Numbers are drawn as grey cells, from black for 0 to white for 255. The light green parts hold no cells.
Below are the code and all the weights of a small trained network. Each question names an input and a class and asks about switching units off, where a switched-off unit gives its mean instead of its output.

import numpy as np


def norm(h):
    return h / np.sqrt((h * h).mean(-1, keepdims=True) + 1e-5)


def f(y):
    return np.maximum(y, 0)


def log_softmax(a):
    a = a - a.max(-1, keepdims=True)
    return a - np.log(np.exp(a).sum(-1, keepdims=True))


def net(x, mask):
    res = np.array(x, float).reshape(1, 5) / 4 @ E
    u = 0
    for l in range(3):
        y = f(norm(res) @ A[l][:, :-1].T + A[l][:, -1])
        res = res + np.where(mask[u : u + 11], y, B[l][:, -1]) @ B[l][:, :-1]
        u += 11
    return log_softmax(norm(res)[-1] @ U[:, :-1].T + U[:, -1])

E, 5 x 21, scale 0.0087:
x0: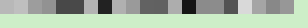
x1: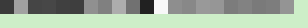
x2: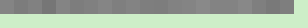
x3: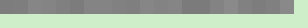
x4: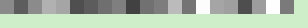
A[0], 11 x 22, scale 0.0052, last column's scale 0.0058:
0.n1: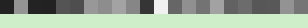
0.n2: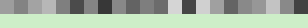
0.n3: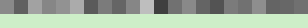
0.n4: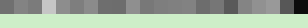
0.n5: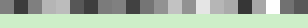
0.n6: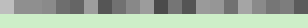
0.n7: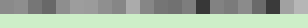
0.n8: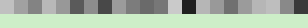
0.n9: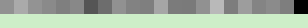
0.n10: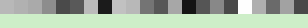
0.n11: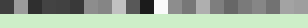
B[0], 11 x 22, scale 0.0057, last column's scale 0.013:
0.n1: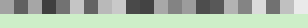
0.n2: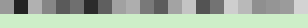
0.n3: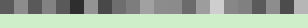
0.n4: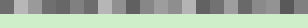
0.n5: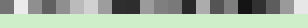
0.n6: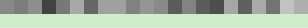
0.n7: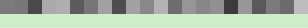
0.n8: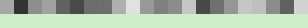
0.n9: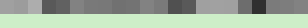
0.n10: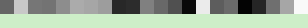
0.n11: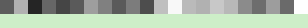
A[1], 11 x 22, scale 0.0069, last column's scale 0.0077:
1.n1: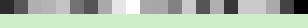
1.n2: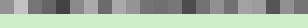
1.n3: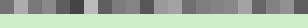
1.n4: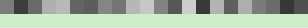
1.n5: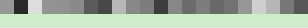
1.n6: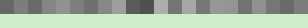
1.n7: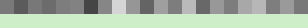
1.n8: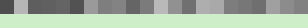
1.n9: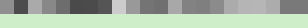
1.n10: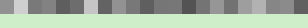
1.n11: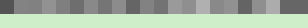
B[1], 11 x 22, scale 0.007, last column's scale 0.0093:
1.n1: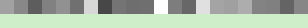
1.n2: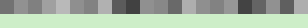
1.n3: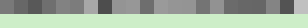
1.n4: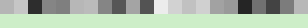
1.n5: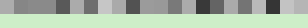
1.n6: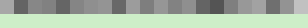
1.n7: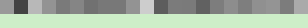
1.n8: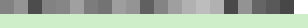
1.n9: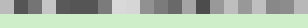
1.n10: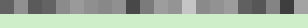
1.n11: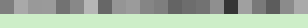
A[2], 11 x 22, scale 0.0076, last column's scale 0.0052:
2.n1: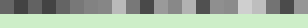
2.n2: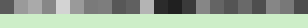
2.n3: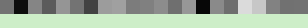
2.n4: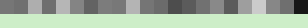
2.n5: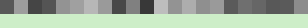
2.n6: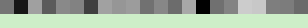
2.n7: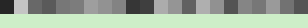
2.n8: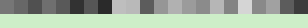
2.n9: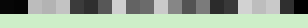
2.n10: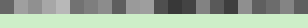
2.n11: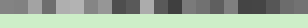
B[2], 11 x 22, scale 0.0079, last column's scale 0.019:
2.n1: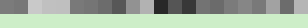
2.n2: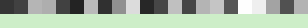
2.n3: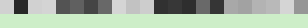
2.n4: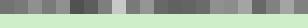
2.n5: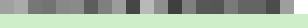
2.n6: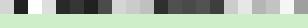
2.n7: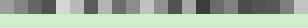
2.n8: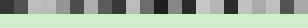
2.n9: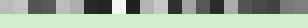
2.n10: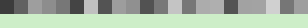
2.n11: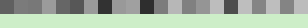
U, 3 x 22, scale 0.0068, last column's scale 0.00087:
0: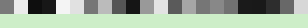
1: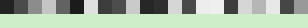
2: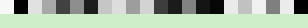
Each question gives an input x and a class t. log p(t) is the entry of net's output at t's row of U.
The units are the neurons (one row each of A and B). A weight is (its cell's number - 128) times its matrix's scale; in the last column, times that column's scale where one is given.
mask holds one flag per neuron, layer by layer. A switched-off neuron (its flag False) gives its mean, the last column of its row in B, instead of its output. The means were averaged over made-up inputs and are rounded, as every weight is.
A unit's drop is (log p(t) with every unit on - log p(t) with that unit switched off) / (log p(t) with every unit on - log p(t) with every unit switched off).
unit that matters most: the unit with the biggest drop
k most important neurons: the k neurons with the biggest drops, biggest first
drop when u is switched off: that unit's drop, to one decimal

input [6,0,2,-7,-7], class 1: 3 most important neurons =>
(0.n10 0.n11 2.n2)
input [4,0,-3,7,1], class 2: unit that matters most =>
0.n2
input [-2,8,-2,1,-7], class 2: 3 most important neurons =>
(0.n1 0.n10 0.n5)
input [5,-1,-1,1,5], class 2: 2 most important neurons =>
(0.n2 0.n8)
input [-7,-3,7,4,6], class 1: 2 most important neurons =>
(0.n11 2.n2)
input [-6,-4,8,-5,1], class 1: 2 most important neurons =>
(0.n11 0.n8)
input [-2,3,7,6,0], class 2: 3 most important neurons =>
(0.n1 0.n10 0.n5)
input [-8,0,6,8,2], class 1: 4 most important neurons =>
(0.n11 2.n11 1.n4 2.n2)
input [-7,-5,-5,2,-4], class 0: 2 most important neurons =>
(1.n4 0.n10)
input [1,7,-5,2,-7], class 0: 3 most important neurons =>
(0.n2 0.n11 0.n8)
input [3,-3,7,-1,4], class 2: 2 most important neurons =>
(0.n2 0.n8)
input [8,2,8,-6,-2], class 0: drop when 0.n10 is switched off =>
1.4
